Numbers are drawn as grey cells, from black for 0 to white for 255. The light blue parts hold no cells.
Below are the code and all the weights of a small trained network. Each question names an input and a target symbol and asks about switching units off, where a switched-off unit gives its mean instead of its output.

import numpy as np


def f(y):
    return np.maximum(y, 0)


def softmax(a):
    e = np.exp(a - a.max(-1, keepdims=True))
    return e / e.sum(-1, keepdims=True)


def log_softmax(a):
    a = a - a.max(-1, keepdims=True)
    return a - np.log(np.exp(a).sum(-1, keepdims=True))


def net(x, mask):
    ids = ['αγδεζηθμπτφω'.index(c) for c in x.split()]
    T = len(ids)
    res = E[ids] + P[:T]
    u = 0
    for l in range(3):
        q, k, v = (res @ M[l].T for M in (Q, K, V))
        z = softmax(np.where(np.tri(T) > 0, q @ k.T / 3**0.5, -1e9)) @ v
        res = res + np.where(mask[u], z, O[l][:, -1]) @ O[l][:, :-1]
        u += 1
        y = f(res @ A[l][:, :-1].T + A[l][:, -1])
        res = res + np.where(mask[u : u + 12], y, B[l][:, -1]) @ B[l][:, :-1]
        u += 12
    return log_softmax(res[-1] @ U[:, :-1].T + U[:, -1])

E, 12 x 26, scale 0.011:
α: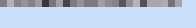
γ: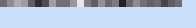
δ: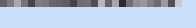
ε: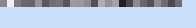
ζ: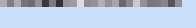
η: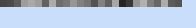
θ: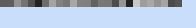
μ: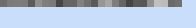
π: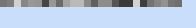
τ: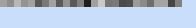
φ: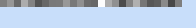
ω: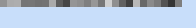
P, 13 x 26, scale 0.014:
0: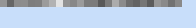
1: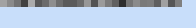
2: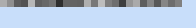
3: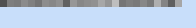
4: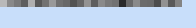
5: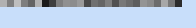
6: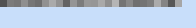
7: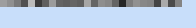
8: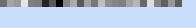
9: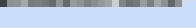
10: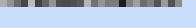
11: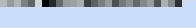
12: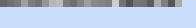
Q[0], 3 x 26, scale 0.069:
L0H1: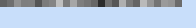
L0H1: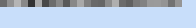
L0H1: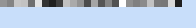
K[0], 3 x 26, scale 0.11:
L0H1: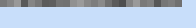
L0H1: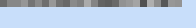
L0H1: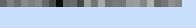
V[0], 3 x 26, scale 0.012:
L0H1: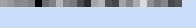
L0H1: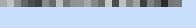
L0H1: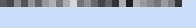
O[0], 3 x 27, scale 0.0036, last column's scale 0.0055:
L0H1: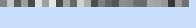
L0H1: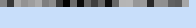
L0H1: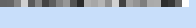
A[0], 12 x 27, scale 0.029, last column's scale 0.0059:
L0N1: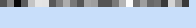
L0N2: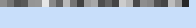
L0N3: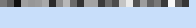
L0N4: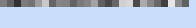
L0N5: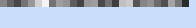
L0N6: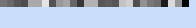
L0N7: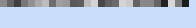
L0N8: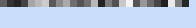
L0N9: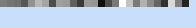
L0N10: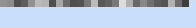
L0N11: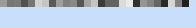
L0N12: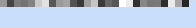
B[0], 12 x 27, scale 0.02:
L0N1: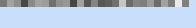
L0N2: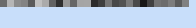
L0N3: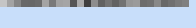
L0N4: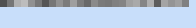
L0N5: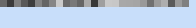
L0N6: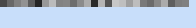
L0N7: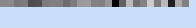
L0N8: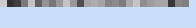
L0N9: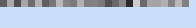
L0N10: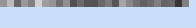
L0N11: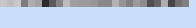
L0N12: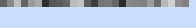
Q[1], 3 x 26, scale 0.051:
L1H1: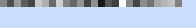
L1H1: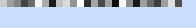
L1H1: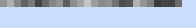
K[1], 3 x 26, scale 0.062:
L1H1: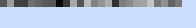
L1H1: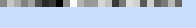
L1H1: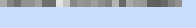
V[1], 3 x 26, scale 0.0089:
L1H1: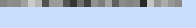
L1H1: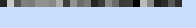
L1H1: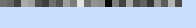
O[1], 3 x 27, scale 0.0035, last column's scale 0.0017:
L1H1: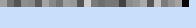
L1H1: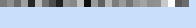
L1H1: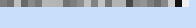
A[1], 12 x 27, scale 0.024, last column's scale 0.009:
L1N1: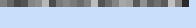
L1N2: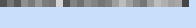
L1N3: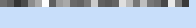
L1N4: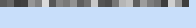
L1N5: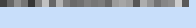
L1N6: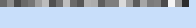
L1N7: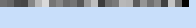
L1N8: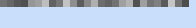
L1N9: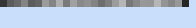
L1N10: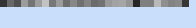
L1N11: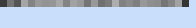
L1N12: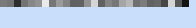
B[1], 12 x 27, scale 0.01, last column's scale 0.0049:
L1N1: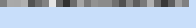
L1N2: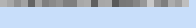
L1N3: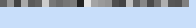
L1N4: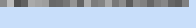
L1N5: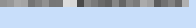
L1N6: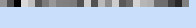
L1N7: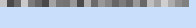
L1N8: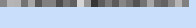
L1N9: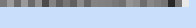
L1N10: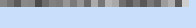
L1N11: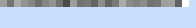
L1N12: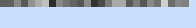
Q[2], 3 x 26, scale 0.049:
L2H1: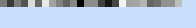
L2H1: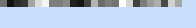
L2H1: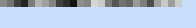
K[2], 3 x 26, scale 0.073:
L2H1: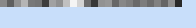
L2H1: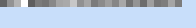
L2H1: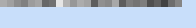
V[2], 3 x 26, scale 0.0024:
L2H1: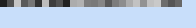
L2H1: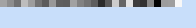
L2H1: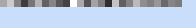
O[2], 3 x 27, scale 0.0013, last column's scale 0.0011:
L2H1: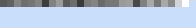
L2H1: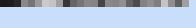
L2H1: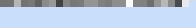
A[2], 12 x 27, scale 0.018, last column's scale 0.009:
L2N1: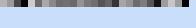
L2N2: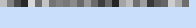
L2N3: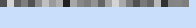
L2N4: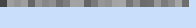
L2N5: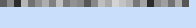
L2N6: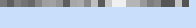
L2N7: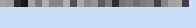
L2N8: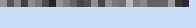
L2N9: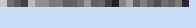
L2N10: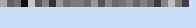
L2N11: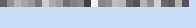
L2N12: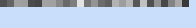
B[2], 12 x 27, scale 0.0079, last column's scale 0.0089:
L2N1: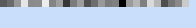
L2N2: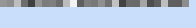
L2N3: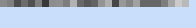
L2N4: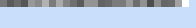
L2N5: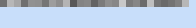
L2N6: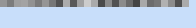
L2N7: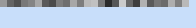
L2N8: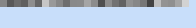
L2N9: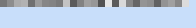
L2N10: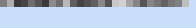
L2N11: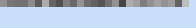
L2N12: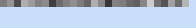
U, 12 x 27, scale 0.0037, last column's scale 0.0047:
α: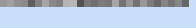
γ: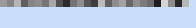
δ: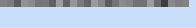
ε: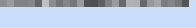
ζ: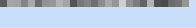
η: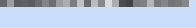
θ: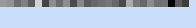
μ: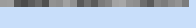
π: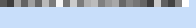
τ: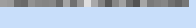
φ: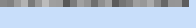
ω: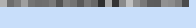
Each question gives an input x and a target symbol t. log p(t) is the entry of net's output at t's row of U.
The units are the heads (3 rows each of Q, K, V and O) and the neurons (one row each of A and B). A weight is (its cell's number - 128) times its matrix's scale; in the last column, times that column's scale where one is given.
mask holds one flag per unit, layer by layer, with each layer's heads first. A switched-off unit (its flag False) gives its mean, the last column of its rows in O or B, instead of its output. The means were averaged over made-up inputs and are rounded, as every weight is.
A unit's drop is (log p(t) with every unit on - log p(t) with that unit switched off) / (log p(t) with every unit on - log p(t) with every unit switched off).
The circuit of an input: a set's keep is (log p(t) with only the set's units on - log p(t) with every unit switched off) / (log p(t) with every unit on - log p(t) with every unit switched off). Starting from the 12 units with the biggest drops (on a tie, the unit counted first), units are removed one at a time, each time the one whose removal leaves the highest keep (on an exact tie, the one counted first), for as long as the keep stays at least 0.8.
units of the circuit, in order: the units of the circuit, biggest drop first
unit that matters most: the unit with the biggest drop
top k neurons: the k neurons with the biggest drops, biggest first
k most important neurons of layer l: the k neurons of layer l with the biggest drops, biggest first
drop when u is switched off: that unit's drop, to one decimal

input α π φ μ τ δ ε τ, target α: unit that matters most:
L2N2
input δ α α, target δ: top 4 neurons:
L2N7; L2N1; L2N10; L1N11
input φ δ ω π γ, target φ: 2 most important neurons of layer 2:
L2N1; L2N9
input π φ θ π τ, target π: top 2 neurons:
L2N8; L1N2
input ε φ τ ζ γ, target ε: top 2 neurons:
L2N1; L2N10
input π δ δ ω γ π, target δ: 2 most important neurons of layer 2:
L2N7; L2N1
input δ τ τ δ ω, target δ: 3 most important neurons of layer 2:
L2N7; L2N1; L2N10
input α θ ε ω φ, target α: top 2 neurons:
L2N2; L2N1
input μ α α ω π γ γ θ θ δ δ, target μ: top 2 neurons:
L2N10; L1N9
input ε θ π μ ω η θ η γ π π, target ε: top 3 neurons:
L2N1; L2N10; L2N8
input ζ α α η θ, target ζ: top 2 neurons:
L2N9; L2N10
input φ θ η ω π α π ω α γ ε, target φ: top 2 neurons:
L2N1; L2N9
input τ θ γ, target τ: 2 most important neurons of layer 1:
L1N11; L1N9
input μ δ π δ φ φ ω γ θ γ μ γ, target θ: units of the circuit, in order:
L0H1
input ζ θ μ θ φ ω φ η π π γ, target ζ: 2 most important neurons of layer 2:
L2N9; L2N10
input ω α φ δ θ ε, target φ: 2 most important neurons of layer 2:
L2N1; L2N9
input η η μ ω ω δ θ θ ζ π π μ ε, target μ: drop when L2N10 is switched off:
-0.1
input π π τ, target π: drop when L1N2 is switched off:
0.1
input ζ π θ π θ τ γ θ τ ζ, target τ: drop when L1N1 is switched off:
0.0
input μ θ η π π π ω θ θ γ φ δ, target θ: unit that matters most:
L0H1
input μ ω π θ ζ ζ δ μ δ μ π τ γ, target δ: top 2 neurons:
L2N12; L1N11
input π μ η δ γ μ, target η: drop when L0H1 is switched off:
0.9
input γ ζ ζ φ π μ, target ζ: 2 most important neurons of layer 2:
L2N9; L2N10
